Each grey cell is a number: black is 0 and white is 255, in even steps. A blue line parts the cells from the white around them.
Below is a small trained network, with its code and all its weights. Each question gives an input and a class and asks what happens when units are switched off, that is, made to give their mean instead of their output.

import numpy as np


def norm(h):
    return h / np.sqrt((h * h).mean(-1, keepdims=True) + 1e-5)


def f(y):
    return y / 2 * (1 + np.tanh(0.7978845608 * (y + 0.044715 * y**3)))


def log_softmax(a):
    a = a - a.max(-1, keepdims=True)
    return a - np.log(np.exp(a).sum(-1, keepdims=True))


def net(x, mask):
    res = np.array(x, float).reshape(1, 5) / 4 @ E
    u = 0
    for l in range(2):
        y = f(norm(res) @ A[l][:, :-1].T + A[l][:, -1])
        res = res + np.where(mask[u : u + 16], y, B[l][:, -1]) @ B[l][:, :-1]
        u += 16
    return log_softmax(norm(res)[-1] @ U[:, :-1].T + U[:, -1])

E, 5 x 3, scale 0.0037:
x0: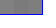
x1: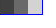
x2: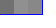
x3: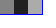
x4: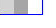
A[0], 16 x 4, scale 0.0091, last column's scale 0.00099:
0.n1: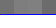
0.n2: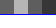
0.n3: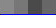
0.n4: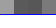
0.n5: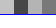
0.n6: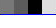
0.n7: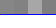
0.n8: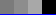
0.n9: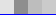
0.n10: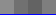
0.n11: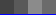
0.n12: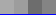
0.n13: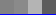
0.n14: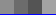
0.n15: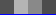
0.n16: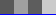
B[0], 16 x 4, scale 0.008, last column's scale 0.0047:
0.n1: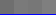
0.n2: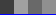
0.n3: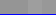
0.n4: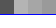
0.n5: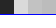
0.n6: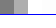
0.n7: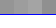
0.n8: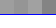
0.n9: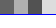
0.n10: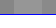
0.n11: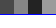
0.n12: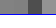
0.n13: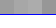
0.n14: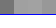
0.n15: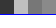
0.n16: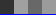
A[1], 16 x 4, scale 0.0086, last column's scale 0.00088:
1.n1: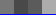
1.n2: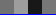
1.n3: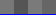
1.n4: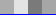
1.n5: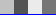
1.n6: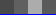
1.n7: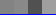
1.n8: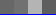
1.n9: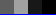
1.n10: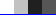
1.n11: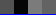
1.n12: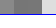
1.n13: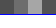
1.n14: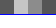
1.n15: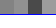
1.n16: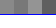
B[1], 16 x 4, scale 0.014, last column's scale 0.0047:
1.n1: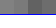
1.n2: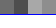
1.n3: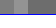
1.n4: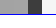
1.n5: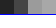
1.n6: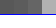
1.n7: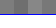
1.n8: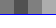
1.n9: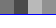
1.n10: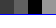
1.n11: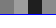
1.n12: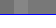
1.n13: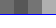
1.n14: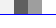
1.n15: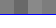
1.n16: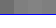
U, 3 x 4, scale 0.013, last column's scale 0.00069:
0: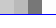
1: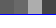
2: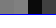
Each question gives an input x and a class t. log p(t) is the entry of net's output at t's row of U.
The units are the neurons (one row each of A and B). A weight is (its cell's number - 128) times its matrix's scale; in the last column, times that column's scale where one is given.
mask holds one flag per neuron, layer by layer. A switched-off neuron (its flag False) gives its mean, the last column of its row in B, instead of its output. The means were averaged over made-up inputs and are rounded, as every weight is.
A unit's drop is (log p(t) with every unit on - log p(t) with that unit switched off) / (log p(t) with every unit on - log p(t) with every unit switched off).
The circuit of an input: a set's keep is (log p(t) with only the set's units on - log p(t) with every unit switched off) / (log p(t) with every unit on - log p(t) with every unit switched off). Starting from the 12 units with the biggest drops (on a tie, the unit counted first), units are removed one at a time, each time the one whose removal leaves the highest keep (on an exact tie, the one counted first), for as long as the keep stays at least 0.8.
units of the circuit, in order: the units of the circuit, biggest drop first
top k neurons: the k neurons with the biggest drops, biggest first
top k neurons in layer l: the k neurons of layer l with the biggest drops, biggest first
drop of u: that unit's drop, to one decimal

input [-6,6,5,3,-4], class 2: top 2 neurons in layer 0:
0.n9, 0.n5
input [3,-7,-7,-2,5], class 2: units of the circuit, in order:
1.n10
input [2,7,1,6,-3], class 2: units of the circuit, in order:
1.n11, 0.n6
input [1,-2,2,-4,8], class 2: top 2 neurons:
0.n6, 1.n10
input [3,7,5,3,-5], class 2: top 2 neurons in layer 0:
0.n9, 0.n5
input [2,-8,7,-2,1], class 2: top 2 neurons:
1.n10, 0.n5
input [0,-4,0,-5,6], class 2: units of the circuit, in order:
1.n10, 0.n6
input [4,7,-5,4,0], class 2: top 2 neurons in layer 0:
0.n6, 0.n11
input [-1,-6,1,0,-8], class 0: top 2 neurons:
0.n6, 1.n5
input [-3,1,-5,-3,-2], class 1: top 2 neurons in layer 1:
1.n4, 1.n11
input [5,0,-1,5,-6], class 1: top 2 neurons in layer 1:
1.n4, 1.n10
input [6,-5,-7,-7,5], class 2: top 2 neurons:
1.n10, 0.n6
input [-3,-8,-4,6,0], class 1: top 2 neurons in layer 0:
0.n6, 0.n11
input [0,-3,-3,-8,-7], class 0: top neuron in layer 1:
1.n5
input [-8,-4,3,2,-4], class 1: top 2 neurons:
0.n6, 0.n9
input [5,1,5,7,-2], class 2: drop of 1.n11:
0.2
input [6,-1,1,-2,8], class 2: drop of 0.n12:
0.1
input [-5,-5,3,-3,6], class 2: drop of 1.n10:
0.5
